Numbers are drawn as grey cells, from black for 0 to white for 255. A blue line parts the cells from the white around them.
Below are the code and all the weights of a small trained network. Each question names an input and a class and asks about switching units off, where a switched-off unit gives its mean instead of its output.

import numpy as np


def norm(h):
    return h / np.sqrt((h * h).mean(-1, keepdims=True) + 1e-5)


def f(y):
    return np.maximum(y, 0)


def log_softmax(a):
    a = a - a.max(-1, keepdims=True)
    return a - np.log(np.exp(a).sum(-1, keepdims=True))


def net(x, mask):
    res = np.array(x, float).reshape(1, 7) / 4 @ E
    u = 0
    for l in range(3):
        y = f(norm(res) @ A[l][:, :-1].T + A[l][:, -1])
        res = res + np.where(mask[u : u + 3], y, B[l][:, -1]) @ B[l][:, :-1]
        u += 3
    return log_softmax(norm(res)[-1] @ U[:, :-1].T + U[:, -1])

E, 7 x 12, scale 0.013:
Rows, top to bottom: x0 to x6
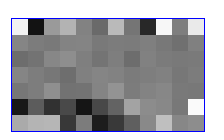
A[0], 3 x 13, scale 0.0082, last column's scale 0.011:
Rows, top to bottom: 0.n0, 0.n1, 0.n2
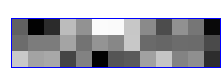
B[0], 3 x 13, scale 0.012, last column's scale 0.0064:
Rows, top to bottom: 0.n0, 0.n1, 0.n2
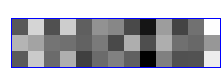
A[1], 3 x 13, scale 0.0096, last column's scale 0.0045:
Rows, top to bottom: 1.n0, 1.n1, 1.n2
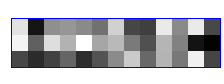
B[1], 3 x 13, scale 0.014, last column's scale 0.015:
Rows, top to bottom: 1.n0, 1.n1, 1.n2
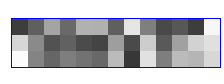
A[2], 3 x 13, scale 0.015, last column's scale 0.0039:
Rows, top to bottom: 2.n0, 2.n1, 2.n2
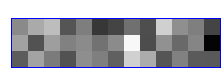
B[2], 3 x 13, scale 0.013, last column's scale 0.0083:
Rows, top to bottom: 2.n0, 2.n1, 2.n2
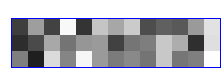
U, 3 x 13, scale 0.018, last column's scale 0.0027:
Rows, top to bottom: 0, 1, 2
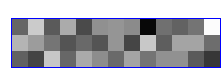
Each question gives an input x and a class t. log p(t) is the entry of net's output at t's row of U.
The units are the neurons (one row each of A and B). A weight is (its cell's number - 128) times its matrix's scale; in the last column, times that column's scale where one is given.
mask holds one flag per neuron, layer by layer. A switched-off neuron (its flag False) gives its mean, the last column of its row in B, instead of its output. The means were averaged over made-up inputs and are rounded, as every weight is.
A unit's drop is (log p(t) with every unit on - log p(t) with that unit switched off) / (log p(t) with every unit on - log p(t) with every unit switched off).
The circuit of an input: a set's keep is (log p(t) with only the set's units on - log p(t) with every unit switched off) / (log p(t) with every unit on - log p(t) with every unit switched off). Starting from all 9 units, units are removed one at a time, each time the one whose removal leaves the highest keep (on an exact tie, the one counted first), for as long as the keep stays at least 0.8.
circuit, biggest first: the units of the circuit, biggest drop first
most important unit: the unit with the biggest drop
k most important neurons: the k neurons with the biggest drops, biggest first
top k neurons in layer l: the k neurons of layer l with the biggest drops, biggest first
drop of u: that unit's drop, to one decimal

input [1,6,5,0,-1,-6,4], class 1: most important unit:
1.n1
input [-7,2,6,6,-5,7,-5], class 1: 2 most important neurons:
[1.n0; 1.n2]
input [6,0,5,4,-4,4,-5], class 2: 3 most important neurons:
[1.n0; 1.n1; 0.n2]
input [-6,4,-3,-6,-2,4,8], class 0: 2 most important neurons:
[1.n0; 2.n0]
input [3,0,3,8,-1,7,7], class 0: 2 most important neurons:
[0.n2; 1.n1]
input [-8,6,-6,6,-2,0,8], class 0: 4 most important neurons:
[1.n0; 2.n0; 0.n2; 2.n1]
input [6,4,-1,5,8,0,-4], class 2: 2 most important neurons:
[1.n0; 2.n1]
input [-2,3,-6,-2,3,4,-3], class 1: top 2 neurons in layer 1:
[1.n0; 1.n2]
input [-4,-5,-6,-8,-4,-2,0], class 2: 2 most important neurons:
[1.n2; 1.n1]
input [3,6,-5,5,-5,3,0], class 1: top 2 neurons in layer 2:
[2.n1; 2.n0]
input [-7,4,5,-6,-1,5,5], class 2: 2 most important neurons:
[1.n1; 2.n2]
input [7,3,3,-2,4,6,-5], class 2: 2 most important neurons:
[1.n0; 1.n1]
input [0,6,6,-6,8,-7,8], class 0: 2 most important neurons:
[0.n2; 2.n0]
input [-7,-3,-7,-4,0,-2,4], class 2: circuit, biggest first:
[2.n2]
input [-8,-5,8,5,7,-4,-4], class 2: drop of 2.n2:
0.1
